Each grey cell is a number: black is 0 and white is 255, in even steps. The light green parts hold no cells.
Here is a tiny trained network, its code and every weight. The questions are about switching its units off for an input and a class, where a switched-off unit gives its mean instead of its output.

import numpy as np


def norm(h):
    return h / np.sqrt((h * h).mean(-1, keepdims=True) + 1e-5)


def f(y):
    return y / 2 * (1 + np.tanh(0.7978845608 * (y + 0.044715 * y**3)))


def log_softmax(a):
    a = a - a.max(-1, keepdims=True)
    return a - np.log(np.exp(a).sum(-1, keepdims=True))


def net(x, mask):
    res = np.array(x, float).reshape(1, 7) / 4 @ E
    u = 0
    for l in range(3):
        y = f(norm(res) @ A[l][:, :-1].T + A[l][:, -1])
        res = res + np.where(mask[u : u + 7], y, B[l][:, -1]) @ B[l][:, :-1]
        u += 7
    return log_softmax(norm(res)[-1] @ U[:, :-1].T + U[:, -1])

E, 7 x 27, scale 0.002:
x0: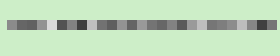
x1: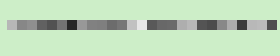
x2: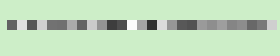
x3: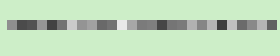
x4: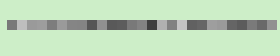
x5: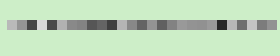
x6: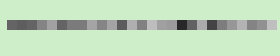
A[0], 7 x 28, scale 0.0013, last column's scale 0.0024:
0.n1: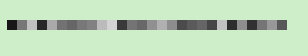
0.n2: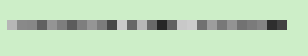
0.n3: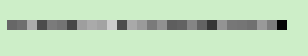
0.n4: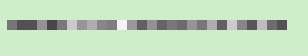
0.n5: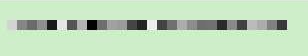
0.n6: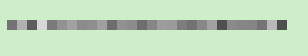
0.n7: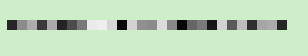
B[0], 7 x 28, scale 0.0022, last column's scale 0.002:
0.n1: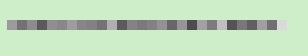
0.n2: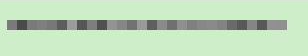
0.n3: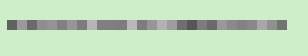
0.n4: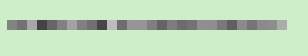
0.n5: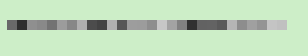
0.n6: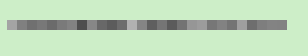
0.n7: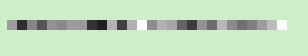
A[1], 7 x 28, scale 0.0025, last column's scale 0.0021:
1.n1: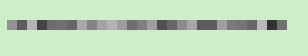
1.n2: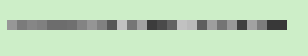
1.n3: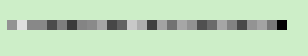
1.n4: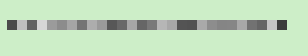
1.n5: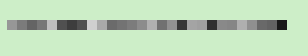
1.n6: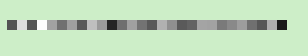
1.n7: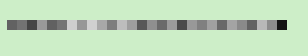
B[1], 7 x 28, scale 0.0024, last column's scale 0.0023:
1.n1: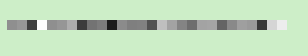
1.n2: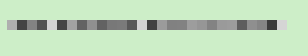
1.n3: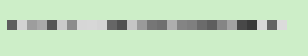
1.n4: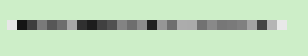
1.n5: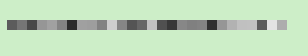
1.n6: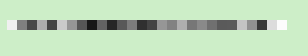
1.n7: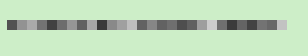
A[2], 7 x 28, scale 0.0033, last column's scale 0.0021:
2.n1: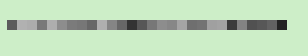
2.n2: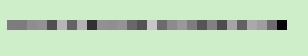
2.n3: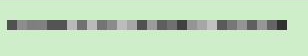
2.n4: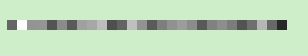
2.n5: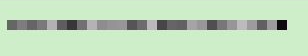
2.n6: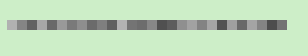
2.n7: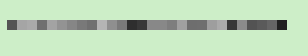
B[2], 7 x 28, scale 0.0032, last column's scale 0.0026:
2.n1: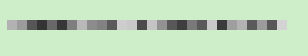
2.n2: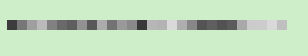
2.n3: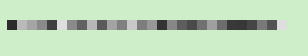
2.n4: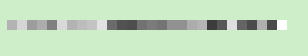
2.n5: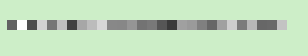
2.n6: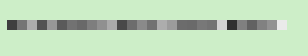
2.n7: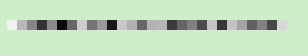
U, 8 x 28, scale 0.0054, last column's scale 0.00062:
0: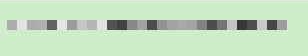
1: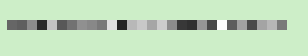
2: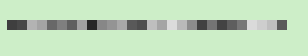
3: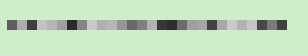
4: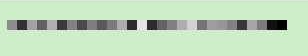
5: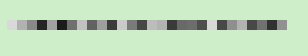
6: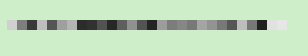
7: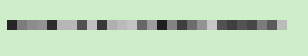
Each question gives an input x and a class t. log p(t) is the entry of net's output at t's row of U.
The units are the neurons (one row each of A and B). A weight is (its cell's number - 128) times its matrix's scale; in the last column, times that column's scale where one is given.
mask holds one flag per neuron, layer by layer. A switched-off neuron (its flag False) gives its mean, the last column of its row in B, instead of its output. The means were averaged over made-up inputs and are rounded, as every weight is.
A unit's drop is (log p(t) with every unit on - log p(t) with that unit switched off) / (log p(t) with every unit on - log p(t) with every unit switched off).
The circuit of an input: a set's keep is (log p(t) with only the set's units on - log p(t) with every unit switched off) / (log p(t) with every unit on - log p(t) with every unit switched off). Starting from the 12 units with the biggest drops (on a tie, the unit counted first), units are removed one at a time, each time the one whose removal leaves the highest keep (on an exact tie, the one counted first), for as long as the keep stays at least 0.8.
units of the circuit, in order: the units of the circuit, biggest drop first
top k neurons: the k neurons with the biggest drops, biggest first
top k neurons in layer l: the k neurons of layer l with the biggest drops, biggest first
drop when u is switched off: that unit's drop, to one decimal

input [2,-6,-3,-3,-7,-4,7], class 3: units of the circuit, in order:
[2.n5]
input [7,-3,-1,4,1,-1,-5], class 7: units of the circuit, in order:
[2.n3; 1.n4]
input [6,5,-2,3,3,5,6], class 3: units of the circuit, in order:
[2.n5; 1.n5]
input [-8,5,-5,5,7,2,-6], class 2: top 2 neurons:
[2.n2; 0.n5]
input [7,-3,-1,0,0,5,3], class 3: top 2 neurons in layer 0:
[0.n5; 0.n3]
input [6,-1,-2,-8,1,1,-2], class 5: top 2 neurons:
[2.n7; 2.n1]
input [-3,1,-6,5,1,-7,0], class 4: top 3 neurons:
[1.n1; 1.n6; 2.n2]
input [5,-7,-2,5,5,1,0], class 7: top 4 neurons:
[2.n3; 1.n7; 1.n1; 0.n4]
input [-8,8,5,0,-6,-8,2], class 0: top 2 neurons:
[2.n4; 1.n3]
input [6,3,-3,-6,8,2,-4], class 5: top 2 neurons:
[2.n1; 2.n7]
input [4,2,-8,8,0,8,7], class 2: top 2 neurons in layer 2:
[2.n2; 2.n6]
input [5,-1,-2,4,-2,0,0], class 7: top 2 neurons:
[2.n3; 1.n7]
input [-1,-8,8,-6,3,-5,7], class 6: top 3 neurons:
[1.n4; 1.n6; 2.n6]
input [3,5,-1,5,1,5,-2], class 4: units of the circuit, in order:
[1.n2]
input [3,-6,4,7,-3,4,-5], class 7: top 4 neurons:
[2.n3; 1.n7; 0.n4; 1.n1]
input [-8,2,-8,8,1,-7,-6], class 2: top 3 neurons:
[2.n2; 0.n5; 1.n4]
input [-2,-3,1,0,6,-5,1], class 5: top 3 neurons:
[2.n7; 2.n1; 0.n5]
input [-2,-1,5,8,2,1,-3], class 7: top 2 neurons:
[1.n7; 2.n3]
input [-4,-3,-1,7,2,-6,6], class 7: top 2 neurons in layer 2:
[2.n3; 2.n6]
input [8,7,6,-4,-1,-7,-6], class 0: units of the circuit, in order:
[1.n3]
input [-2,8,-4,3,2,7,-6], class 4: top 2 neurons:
[1.n2; 0.n2]
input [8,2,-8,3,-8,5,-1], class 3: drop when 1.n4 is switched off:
0.1
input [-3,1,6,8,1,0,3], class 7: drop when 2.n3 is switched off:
0.3
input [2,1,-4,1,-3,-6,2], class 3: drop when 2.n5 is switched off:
0.4
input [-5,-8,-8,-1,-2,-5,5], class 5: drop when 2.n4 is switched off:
0.0
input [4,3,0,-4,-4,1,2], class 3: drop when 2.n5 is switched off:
0.1
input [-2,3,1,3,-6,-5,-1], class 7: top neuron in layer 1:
[1.n4]
